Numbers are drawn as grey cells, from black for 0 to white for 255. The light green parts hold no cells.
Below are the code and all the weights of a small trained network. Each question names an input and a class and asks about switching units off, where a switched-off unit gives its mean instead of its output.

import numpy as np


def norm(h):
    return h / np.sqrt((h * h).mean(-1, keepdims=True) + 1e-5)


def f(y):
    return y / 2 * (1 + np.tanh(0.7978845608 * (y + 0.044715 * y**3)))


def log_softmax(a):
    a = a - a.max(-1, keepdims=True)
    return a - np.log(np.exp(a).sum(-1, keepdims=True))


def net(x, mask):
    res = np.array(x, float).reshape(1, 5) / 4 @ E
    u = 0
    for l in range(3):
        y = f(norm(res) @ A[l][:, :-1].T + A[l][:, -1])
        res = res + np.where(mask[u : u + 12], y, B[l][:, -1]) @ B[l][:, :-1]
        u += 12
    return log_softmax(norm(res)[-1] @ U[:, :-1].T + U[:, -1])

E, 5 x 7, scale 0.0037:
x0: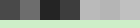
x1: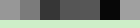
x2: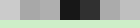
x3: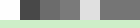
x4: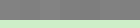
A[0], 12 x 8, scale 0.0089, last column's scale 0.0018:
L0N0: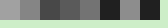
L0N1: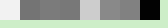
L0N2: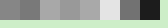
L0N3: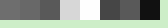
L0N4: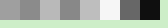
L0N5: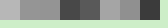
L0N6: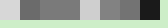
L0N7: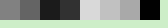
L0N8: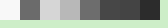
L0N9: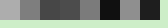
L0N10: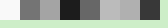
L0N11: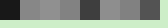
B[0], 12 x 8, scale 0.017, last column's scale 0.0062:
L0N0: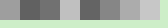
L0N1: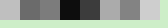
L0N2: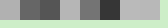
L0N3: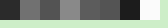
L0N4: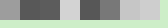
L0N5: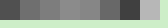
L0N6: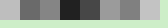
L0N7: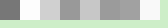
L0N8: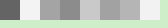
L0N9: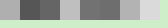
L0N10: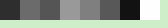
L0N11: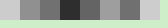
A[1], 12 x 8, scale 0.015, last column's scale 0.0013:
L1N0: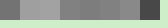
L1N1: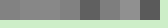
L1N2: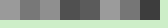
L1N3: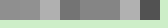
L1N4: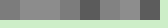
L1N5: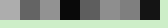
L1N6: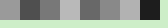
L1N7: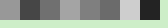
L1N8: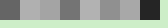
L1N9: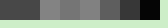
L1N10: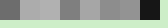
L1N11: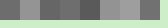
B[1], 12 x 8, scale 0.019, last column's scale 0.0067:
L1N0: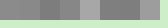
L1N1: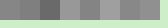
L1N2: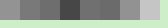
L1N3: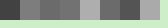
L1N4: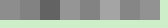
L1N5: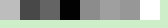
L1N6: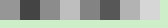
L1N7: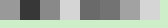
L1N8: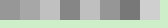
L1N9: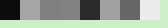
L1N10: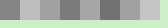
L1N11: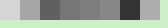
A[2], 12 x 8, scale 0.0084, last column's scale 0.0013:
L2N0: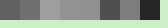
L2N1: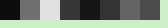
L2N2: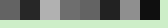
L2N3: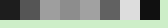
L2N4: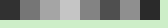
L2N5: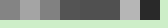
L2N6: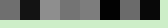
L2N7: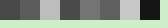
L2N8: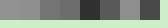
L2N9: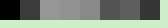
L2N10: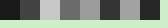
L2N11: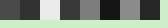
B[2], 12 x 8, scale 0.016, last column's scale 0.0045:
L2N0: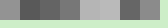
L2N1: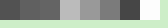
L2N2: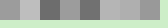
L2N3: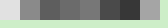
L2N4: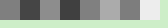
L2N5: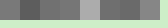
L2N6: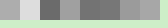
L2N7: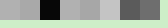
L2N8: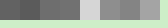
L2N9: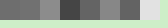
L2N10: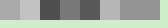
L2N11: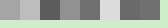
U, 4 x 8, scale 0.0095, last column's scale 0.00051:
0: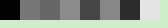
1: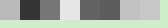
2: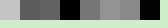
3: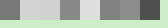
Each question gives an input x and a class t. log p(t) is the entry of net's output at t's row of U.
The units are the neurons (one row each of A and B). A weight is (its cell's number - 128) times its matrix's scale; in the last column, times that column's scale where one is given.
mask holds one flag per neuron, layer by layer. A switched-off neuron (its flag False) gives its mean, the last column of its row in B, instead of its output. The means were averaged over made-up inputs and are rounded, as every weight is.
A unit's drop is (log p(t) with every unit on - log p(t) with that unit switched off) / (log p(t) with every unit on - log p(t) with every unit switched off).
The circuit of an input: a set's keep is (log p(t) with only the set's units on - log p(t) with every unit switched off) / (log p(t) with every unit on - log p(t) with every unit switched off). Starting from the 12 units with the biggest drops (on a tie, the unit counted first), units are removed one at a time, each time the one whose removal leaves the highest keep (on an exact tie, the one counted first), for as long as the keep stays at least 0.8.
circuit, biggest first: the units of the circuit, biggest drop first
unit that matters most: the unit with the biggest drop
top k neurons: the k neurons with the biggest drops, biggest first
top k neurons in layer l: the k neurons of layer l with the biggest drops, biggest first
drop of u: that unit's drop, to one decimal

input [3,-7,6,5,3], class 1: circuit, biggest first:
[L0N4]
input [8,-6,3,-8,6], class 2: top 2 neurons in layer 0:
[L0N11, L0N8]
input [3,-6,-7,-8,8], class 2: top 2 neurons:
[L0N11, L0N10]
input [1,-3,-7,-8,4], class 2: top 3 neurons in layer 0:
[L0N11, L0N10, L0N5]
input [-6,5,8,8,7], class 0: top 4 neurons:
[L0N10, L0N5, L0N7, L0N11]
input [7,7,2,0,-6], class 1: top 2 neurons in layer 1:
[L1N7, L1N6]
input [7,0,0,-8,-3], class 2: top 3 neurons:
[L0N11, L0N8, L1N5]
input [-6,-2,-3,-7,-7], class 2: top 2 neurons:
[L0N11, L0N7]
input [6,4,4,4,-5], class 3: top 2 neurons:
[L0N7, L0N3]
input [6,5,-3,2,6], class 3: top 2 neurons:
[L0N7, L0N4]
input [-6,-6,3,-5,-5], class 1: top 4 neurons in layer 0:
[L0N4, L0N7, L0N2, L0N1]
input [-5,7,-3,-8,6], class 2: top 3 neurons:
[L0N11, L0N4, L0N2]
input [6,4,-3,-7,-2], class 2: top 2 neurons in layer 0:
[L0N11, L0N8]
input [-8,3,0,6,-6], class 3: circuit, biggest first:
[L0N8]
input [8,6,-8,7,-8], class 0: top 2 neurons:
[L0N3, L0N8]
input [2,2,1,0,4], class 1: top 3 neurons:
[L0N9, L0N0, L0N8]
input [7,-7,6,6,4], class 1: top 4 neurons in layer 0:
[L0N4, L0N3, L0N8, L0N2]
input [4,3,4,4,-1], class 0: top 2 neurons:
[L0N10, L0N8]
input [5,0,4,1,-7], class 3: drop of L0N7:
1.0
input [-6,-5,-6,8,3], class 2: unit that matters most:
L0N10
